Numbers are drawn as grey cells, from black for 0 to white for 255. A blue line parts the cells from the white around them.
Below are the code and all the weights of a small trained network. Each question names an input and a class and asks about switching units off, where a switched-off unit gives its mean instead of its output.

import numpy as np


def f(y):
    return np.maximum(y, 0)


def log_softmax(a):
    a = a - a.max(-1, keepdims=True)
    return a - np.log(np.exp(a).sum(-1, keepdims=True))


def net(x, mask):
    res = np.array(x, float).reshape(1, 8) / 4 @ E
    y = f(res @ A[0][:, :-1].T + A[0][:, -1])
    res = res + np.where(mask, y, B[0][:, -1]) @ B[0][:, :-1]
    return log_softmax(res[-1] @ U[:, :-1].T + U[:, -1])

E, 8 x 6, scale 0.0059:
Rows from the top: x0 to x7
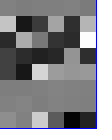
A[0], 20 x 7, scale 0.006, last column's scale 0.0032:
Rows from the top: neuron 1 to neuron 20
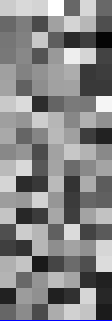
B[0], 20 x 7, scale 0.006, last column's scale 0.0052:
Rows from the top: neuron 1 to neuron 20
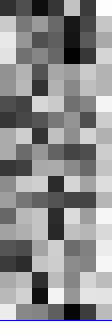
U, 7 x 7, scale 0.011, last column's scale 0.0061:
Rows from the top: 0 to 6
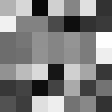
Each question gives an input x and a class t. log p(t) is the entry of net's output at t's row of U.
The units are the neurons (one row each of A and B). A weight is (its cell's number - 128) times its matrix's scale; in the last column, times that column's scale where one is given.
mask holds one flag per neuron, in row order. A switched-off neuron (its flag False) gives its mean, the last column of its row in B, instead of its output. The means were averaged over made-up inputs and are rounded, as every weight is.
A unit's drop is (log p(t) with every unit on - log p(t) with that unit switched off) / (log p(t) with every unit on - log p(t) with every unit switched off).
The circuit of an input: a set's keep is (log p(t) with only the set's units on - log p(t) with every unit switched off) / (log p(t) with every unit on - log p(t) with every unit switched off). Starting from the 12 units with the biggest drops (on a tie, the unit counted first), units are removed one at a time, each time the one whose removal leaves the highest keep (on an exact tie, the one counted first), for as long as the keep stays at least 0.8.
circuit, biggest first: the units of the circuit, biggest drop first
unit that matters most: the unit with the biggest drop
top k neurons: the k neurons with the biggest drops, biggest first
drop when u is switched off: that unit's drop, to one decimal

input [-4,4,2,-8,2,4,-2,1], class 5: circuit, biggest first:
[neuron 1; neuron 8]
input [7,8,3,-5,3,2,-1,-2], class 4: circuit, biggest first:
[neuron 12; neuron 14]
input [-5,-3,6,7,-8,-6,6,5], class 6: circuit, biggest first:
[neuron 17; neuron 7]
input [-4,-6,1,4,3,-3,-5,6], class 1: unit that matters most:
neuron 3
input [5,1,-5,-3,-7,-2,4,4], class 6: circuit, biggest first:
[neuron 7; neuron 17]
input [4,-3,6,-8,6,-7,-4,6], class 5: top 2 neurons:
[neuron 1; neuron 8]
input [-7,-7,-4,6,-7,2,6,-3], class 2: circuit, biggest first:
[neuron 7; neuron 1]
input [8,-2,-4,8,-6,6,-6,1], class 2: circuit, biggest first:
[neuron 1; neuron 17]
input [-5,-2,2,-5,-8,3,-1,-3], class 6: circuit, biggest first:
[neuron 7; neuron 11]
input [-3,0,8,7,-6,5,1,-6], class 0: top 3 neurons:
[neuron 19; neuron 1; neuron 8]
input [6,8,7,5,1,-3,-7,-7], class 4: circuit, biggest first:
[neuron 14; neuron 12]
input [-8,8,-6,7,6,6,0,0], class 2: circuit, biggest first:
[neuron 1; neuron 12]
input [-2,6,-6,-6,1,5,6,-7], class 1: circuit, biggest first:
[neuron 4; neuron 20]
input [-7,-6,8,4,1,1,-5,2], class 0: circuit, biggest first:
[neuron 19]
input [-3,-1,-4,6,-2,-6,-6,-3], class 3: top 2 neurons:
[neuron 1; neuron 8]
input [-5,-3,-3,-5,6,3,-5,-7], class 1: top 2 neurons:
[neuron 4; neuron 20]
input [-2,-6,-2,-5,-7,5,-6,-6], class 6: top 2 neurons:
[neuron 7; neuron 11]
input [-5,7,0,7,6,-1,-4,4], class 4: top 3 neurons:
[neuron 14; neuron 12; neuron 1]
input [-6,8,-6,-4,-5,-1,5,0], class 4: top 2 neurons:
[neuron 12; neuron 14]
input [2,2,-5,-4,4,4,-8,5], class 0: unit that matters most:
neuron 18
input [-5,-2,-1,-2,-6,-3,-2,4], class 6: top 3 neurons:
[neuron 7; neuron 17; neuron 11]
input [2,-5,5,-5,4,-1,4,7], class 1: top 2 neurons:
[neuron 3; neuron 13]
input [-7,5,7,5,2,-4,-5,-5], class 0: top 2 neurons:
[neuron 19; neuron 1]
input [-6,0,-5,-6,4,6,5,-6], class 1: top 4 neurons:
[neuron 4; neuron 20; neuron 2; neuron 10]
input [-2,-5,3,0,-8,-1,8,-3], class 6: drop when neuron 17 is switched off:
0.2
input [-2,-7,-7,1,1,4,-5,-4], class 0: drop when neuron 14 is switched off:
0.1
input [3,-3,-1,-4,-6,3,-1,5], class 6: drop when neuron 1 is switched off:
-0.1
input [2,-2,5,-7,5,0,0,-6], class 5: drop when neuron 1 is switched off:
0.7
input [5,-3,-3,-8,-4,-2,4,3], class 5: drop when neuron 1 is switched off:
0.6
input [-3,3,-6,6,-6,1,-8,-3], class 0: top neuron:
[neuron 9]
